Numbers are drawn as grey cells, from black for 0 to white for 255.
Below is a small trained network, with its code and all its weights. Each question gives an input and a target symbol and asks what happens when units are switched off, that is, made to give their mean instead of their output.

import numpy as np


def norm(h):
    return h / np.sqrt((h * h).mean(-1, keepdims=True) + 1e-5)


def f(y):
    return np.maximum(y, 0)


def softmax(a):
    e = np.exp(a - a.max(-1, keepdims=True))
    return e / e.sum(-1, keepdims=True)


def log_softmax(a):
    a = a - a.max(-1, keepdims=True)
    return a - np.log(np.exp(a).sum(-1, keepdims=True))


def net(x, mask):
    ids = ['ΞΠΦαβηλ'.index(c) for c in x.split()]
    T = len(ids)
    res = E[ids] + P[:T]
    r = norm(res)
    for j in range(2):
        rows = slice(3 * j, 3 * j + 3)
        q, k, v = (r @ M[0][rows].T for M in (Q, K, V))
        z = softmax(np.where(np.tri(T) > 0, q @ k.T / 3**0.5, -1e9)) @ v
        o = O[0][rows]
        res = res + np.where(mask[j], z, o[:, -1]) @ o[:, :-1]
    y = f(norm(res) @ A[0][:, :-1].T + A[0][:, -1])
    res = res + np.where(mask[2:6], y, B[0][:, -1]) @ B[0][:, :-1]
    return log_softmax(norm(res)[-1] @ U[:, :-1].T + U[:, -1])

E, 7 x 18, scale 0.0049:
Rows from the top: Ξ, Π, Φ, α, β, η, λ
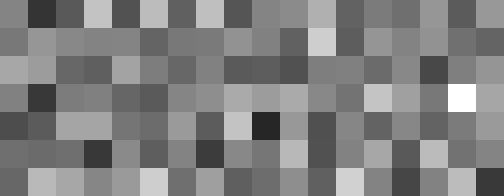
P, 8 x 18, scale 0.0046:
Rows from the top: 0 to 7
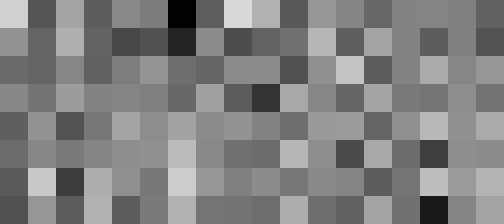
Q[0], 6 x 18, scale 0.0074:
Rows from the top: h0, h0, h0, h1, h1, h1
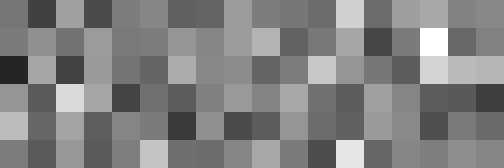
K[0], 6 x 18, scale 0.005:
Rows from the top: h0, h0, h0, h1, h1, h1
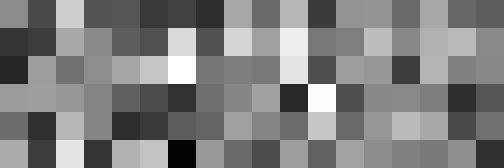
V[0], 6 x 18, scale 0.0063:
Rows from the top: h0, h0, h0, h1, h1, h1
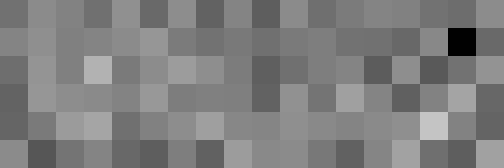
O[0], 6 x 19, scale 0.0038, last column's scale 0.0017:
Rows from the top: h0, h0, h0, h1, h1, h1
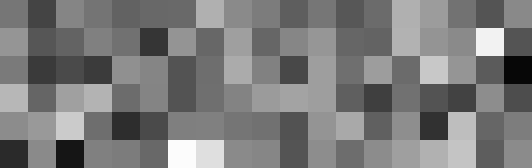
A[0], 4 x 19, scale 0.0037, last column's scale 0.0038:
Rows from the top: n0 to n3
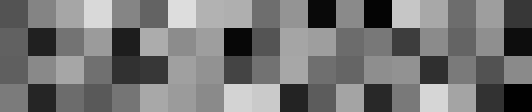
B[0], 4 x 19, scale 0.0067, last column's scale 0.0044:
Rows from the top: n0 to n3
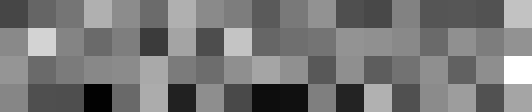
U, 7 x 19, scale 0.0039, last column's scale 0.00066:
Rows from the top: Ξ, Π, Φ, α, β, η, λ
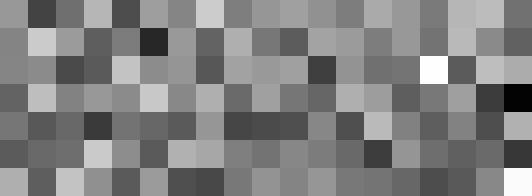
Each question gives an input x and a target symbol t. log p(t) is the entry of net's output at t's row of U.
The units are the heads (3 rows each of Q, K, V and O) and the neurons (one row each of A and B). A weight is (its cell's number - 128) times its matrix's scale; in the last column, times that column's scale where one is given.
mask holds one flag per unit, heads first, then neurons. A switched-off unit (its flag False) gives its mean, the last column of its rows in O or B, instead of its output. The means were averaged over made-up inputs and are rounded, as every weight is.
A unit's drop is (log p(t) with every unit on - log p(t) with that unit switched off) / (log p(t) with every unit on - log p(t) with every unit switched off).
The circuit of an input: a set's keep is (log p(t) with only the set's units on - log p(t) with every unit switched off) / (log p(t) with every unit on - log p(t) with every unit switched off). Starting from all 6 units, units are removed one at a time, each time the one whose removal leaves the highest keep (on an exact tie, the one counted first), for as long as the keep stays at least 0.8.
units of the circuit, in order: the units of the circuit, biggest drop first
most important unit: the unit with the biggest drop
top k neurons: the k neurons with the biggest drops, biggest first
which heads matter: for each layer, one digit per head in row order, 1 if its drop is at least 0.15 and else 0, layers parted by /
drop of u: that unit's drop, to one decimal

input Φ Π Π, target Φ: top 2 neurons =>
(n0, n3)
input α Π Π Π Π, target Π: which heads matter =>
01
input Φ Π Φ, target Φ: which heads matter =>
01
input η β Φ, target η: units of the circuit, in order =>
(h0, n0)
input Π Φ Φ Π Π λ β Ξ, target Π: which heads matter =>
00
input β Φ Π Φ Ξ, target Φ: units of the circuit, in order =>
(h1, n1)
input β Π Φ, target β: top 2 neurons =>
(n3, n2)
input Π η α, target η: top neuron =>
(n0)
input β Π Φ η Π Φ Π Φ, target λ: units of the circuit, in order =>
(h1, n2)
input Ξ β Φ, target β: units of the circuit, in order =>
(n3, h0)
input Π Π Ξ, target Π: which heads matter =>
10
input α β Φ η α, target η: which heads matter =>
10
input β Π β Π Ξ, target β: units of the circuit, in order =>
(h0, n3)
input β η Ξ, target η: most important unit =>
h0
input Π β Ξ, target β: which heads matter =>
00
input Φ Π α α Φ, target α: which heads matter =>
10
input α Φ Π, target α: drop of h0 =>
1.1
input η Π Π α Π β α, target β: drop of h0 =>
1.0
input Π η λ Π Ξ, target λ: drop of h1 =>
1.4
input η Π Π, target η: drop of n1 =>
0.0
